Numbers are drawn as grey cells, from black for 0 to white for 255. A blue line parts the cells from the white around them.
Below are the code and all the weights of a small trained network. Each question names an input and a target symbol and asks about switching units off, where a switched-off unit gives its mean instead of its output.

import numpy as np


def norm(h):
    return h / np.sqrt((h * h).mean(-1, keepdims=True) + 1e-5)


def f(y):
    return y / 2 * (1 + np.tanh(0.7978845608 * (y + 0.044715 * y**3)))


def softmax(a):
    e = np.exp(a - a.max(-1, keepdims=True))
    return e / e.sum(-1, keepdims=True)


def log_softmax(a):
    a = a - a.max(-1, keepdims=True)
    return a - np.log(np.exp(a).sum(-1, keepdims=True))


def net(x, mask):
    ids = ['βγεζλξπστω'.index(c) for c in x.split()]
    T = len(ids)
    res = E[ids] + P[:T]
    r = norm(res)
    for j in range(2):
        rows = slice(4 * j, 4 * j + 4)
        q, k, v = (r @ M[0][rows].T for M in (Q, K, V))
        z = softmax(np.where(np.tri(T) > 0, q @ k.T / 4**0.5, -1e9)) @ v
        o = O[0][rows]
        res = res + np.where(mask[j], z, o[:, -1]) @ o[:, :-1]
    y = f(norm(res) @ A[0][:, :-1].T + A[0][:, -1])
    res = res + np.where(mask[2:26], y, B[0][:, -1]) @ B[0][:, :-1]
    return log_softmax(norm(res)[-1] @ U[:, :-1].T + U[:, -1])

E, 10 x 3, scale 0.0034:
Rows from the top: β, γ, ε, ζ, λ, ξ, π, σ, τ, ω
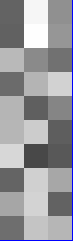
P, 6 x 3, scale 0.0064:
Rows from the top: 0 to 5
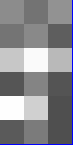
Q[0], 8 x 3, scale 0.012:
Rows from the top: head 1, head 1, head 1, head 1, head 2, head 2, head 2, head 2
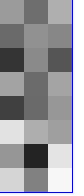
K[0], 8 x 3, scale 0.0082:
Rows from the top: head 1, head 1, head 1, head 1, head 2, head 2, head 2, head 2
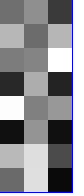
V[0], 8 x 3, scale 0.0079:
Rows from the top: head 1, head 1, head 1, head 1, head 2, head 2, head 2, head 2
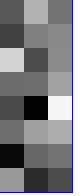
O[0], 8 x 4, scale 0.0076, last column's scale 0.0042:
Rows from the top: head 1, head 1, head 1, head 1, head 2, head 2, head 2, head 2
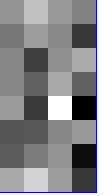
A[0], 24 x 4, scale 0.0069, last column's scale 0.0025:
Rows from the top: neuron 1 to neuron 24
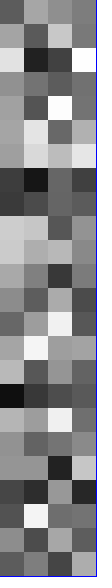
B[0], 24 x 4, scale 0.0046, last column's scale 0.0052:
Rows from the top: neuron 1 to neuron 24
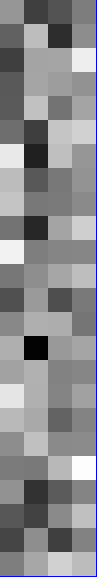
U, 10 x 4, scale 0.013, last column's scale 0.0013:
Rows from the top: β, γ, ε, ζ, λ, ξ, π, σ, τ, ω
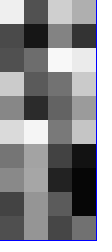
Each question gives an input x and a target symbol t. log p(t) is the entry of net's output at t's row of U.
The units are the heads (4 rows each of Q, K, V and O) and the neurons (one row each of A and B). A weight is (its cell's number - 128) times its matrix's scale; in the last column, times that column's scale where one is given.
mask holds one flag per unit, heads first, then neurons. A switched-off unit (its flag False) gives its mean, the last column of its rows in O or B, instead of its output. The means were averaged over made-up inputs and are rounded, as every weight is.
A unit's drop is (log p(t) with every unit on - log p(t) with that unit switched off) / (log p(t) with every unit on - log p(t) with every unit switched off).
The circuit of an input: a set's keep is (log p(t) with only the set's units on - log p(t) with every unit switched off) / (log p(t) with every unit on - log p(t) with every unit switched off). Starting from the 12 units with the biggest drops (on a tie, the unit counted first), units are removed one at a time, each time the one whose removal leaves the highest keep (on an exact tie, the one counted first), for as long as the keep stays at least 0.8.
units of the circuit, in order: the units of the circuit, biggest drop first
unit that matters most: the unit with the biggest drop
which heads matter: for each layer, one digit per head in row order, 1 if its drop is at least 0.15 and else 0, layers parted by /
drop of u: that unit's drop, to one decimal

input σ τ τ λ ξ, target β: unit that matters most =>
neuron 15
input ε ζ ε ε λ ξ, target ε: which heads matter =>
01
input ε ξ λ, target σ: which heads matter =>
01
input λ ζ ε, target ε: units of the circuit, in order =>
head 2; neuron 24
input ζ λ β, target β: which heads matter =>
00
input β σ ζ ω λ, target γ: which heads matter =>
11
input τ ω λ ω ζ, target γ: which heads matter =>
01
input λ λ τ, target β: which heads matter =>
00
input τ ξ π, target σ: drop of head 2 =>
1.5
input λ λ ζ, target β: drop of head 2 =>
0.2
